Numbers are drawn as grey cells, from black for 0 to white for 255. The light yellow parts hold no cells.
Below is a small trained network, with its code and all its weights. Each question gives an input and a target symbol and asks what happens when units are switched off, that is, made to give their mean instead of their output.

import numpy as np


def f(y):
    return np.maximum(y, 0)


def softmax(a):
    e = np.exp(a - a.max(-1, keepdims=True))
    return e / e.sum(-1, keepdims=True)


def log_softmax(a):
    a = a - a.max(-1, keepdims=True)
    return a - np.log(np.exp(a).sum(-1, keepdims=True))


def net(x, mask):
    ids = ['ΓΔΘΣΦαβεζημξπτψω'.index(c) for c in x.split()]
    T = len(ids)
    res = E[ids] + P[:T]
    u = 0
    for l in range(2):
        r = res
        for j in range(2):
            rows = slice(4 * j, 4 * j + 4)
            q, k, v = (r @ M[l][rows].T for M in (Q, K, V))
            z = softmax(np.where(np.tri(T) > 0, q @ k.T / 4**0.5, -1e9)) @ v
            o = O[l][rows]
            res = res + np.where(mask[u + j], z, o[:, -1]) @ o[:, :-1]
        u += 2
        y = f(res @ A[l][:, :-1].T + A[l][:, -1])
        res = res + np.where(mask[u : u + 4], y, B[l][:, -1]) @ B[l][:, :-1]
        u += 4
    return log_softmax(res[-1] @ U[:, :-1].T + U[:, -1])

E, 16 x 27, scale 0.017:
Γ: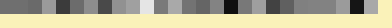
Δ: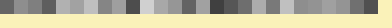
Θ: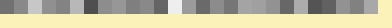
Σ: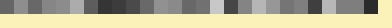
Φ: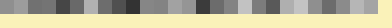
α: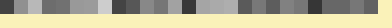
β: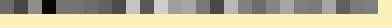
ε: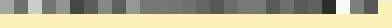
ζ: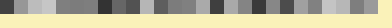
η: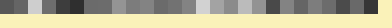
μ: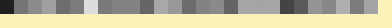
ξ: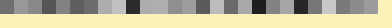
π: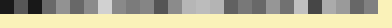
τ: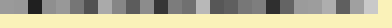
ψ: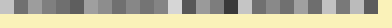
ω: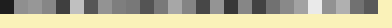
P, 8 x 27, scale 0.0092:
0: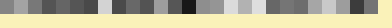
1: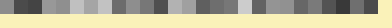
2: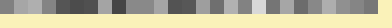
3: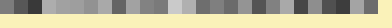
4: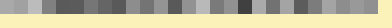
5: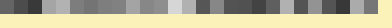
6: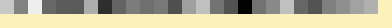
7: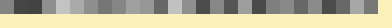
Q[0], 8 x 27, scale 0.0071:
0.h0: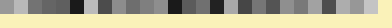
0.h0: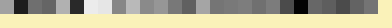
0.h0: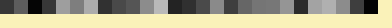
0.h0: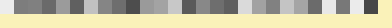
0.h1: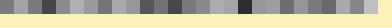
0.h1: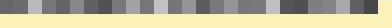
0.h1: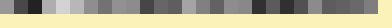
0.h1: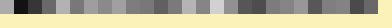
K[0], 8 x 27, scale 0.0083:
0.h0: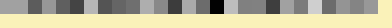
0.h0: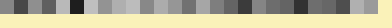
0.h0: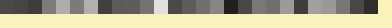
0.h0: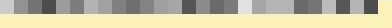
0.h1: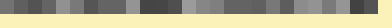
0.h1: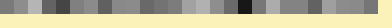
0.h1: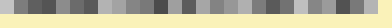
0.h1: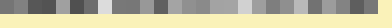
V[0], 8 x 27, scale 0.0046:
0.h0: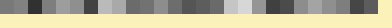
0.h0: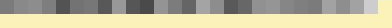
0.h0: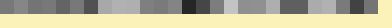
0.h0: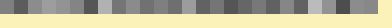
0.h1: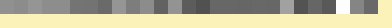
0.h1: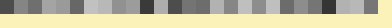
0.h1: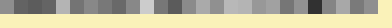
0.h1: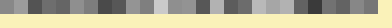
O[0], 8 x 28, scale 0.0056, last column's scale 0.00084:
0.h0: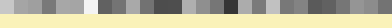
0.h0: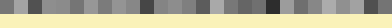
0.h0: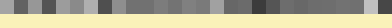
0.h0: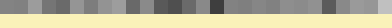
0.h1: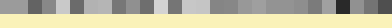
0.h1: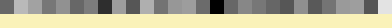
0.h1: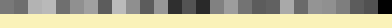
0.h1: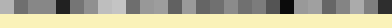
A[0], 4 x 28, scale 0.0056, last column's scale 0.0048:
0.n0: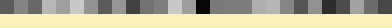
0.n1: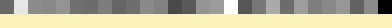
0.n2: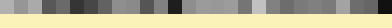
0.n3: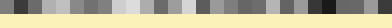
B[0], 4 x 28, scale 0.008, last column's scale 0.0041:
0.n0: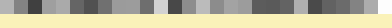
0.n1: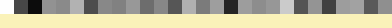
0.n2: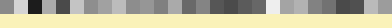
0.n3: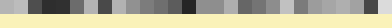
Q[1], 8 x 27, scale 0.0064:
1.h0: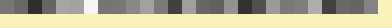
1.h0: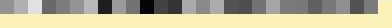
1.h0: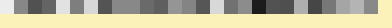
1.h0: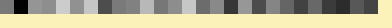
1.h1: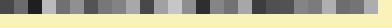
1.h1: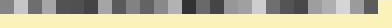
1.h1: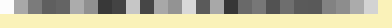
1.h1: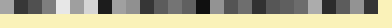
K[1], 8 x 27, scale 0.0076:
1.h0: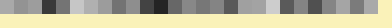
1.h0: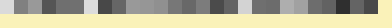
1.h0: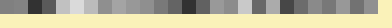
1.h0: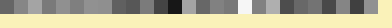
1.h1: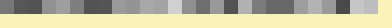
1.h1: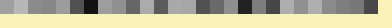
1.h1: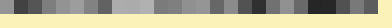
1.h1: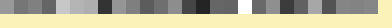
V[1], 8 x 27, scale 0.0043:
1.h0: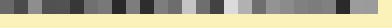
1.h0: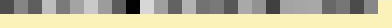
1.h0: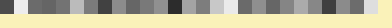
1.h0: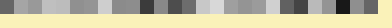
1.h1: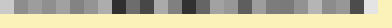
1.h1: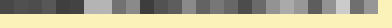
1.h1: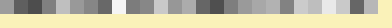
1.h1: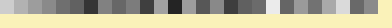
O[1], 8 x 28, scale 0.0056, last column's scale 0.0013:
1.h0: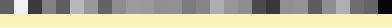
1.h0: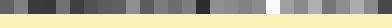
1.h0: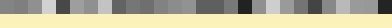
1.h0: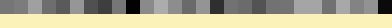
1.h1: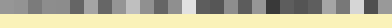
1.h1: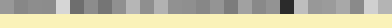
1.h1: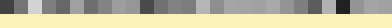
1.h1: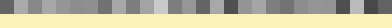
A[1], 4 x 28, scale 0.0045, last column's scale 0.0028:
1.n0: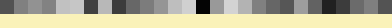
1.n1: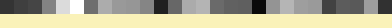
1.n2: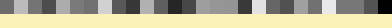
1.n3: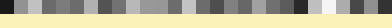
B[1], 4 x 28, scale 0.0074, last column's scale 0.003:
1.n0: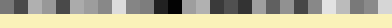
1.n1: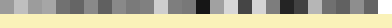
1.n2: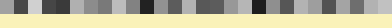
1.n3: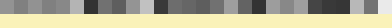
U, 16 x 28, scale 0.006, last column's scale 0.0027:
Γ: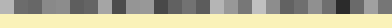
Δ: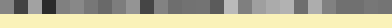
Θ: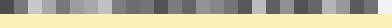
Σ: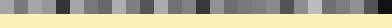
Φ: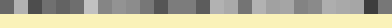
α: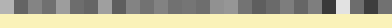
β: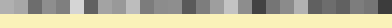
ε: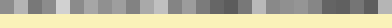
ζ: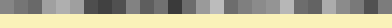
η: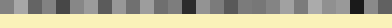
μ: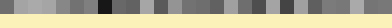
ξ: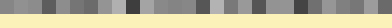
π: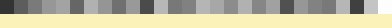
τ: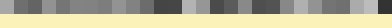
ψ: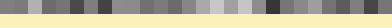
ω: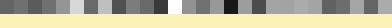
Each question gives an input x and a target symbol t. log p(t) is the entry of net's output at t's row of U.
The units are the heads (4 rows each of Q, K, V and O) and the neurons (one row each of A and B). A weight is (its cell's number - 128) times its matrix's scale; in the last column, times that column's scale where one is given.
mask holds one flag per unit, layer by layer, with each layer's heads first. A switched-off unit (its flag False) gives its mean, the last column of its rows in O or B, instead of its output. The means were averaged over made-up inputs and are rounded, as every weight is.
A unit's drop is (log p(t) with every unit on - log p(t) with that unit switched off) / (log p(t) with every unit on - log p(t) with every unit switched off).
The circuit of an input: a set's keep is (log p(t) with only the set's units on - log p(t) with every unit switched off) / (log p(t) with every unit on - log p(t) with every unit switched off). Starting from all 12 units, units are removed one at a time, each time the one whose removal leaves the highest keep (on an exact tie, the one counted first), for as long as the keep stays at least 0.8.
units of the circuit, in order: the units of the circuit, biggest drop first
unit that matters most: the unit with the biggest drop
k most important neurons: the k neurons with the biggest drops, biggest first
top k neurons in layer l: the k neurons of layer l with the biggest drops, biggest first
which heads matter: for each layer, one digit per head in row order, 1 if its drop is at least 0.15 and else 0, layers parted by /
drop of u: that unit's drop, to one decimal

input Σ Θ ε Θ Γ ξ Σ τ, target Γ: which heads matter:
00 / 00
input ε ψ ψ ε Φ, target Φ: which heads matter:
10 / 10
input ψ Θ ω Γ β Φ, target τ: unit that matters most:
1.n0
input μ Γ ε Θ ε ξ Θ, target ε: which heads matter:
01 / 01
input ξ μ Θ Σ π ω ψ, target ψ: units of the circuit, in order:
0.h0, 1.h0
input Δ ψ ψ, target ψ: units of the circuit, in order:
1.h0, 0.h0
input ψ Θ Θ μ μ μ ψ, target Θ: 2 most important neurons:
0.n0, 0.n3
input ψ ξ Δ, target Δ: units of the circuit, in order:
1.h0, 1.n2
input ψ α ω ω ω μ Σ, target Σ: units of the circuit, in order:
0.h0, 1.n2, 0.h1
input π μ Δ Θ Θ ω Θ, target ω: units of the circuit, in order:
0.h1, 1.n1
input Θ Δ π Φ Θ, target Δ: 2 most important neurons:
0.n3, 0.n0
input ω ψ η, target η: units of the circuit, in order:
0.n2, 1.h1
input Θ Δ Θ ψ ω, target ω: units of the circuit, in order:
0.h1, 0.n0
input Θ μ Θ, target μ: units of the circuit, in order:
0.h1
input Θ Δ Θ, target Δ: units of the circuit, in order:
0.h0, 1.h0, 1.h1
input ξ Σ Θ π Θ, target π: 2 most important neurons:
0.n3, 1.n3
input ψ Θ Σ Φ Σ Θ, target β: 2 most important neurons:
0.n3, 0.n0
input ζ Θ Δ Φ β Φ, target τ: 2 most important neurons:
1.n0, 0.n0
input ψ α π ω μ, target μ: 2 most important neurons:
1.n3, 0.n0
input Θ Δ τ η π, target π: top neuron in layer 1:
1.n2
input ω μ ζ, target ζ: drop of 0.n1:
0.9
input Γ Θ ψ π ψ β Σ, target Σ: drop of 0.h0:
0.5
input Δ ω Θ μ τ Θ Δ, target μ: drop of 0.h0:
0.3
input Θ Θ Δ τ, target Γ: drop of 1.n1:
0.8
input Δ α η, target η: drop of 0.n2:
0.3
